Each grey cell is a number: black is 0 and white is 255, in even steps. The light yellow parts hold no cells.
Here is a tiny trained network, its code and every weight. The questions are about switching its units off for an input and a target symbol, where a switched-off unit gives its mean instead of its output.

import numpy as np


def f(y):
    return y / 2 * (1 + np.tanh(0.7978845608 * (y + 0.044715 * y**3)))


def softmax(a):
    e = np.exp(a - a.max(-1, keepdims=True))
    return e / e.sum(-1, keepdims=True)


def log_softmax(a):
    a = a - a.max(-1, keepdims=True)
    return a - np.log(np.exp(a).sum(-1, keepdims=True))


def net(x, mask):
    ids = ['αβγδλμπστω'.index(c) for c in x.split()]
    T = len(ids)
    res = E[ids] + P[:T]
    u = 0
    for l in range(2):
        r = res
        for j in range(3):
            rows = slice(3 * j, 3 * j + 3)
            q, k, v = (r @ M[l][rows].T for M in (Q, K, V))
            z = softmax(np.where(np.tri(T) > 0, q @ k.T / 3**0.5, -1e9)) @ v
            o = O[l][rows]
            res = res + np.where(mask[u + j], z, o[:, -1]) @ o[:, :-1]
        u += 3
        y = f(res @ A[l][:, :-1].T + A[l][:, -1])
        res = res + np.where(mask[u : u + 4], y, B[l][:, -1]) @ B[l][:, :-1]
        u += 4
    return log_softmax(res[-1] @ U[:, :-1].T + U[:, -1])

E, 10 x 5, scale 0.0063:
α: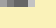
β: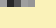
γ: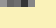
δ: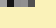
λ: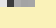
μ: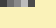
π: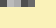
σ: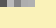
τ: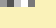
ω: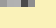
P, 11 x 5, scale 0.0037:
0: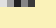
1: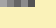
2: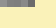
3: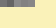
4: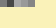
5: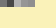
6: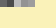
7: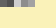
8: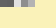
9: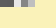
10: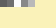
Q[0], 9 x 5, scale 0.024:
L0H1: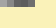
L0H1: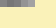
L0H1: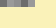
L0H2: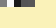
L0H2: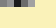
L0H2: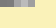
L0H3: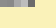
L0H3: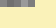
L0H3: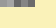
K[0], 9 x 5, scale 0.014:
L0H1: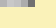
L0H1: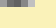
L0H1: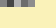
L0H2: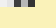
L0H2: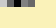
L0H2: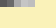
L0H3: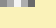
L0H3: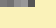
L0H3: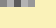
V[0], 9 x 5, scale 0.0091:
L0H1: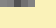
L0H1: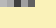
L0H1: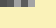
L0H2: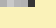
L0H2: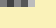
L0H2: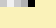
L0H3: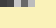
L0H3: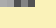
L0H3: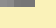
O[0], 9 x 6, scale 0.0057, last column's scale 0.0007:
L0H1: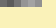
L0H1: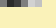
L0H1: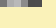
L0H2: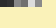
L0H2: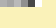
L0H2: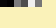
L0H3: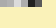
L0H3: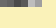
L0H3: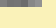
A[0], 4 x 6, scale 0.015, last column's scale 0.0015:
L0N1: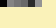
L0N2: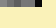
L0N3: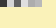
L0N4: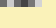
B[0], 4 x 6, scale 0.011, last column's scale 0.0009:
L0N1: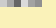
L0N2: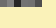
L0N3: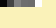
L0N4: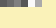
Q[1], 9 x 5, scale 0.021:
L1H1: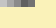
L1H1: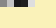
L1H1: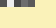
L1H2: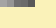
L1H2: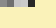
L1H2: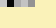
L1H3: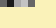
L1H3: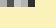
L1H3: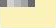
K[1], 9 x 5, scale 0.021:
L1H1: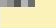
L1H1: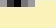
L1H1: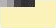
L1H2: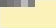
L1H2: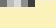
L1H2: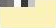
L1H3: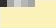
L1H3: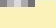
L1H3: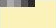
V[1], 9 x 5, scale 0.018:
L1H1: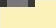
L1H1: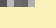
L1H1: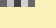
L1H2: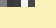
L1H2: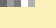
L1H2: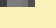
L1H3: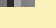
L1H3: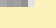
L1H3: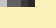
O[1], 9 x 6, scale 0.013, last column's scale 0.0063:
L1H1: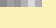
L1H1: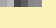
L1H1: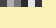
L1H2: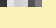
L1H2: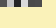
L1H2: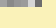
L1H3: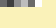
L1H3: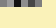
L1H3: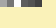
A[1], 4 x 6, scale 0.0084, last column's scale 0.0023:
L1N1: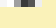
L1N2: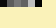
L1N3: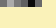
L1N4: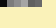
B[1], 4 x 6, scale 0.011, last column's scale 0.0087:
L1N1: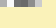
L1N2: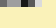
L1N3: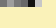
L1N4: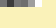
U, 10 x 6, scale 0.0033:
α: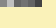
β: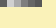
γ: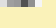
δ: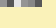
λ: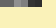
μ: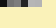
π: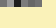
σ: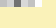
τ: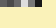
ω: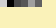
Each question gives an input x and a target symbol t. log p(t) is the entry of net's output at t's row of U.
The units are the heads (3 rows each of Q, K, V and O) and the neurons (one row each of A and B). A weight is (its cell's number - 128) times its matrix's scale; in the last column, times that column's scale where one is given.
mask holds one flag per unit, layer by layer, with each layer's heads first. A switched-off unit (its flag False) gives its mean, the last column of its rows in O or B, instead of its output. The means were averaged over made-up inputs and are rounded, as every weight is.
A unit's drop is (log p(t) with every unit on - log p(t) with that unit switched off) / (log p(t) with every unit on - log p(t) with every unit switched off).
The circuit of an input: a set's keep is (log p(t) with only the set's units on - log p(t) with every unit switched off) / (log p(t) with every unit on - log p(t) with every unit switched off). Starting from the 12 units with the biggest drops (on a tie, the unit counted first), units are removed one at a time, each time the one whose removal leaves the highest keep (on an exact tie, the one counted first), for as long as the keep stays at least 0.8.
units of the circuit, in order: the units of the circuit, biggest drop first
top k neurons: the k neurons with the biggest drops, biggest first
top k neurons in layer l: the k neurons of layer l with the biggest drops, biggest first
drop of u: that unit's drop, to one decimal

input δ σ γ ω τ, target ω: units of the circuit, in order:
L1H2; L0N4
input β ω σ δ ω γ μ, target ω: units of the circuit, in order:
L0N1; L1H2
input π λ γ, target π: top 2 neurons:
L0N1; L0N4
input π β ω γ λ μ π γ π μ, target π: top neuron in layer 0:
L0N1
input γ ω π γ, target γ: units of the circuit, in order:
L1H3; L1N1; L1H2; L0N3
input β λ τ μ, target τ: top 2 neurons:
L0N1; L1N4
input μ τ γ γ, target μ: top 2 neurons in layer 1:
L1N4; L1N2
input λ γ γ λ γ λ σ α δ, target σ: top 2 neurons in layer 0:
L0N3; L0N2
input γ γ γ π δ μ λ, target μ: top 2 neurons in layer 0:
L0N1; L0N3
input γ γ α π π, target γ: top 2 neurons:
L0N4; L1N1
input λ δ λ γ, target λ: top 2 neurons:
L1N3; L0N3
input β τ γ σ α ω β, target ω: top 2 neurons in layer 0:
L0N1; L0N4
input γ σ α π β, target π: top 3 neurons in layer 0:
L0N1; L0N4; L0N2
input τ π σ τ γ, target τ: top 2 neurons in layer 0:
L0N1; L0N3
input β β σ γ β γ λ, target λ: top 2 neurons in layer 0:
L0N3; L0N2
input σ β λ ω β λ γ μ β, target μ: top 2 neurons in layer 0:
L0N1; L0N4
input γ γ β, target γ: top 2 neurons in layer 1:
L1N1; L1N4
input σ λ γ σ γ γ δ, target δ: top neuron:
L0N4
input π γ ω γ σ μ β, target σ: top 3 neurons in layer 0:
L0N3; L0N2; L0N4
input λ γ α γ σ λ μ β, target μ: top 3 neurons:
L0N1; L1N2; L0N4
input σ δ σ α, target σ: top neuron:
L0N3
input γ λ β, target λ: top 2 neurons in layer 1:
L1N3; L1N1
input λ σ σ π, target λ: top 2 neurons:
L0N4; L1N3
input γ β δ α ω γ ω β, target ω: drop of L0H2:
-0.1
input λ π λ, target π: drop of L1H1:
0.2
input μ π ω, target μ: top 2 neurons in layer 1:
L1N4; L1N2
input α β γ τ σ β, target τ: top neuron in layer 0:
L0N2
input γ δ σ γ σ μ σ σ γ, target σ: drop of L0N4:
-0.2
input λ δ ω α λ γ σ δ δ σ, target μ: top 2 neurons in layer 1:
L1N2; L1N4
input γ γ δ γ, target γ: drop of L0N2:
0.2
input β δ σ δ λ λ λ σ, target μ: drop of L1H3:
0.4
